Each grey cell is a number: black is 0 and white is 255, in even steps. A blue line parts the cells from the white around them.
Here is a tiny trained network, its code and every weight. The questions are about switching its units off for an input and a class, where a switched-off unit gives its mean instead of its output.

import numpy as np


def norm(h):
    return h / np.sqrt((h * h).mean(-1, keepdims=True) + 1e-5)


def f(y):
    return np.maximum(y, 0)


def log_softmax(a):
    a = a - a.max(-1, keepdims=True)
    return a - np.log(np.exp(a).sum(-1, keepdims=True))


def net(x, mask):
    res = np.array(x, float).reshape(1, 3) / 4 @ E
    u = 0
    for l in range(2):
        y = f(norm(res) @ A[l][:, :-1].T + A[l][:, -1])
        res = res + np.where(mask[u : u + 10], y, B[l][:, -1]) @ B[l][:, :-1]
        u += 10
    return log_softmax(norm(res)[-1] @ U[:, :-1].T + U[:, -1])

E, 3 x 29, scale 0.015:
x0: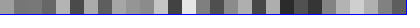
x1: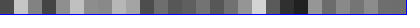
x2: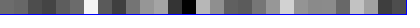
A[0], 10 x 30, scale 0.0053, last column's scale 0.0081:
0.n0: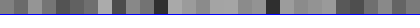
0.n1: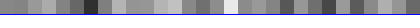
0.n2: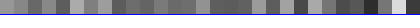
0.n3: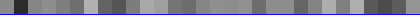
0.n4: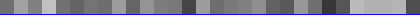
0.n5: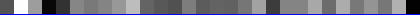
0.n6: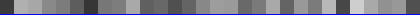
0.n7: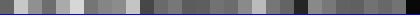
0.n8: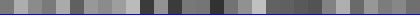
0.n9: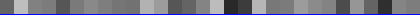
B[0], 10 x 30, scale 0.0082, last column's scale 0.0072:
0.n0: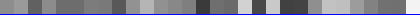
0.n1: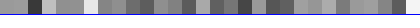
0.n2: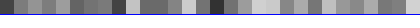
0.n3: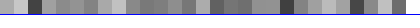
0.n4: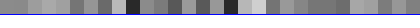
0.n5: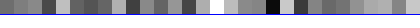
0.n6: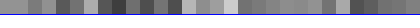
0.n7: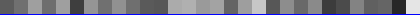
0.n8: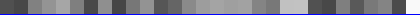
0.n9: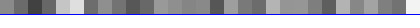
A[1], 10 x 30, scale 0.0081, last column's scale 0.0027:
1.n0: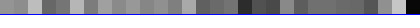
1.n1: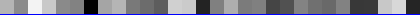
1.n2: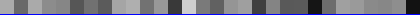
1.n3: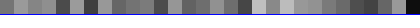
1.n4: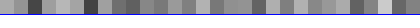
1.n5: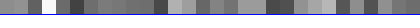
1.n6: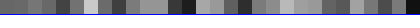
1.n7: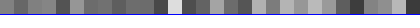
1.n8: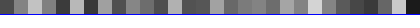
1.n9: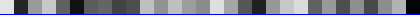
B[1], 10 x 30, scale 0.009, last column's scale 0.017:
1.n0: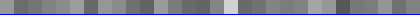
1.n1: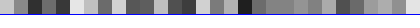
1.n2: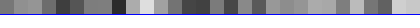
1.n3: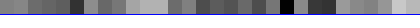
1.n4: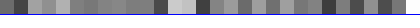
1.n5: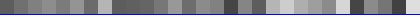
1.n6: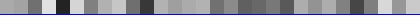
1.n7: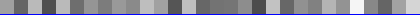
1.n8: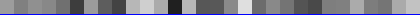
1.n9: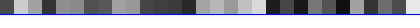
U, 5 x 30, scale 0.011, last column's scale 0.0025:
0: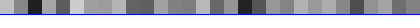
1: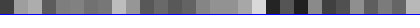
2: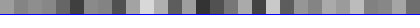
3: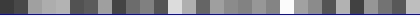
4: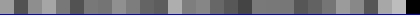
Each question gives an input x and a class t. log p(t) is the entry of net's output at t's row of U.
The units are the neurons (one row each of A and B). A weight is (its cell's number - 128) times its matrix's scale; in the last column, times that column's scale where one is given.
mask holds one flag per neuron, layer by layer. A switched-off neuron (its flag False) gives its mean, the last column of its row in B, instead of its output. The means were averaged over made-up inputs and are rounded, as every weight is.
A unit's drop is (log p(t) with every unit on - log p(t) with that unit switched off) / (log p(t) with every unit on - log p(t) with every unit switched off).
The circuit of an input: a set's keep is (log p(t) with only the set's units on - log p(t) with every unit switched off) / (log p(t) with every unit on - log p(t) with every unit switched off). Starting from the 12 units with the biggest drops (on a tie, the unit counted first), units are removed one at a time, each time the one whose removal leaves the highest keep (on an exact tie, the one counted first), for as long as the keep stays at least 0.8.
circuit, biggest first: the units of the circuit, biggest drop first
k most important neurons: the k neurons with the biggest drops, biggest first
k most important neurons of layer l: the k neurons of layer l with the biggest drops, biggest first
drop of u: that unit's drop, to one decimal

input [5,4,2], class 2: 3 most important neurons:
1.n9; 1.n2; 1.n4
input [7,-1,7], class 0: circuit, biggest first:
1.n6
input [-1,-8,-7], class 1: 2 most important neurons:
1.n9; 0.n3
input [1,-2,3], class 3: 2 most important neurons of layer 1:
1.n4; 1.n1
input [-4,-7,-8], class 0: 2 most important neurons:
1.n1; 1.n5
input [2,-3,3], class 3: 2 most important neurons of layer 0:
0.n3; 0.n1
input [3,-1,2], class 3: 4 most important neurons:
0.n3; 1.n1; 1.n4; 1.n9
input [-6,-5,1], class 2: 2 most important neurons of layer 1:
1.n7; 1.n8
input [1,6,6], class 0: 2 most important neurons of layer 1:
1.n9; 1.n6
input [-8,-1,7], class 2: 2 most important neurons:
1.n7; 1.n1
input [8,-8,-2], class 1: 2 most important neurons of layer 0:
0.n0; 0.n2
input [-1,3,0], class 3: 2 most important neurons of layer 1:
1.n9; 1.n1
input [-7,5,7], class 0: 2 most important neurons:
1.n6; 0.n9
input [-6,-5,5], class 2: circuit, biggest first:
1.n7
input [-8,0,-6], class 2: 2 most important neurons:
1.n8; 1.n7
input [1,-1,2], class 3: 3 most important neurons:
1.n4; 1.n1; 0.n3
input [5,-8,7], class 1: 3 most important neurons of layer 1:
1.n9; 1.n1; 1.n5
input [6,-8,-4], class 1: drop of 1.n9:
1.4
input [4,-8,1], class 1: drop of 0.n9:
0.0
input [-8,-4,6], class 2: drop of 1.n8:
0.1
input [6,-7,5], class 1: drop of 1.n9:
1.1
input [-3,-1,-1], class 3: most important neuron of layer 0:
0.n0
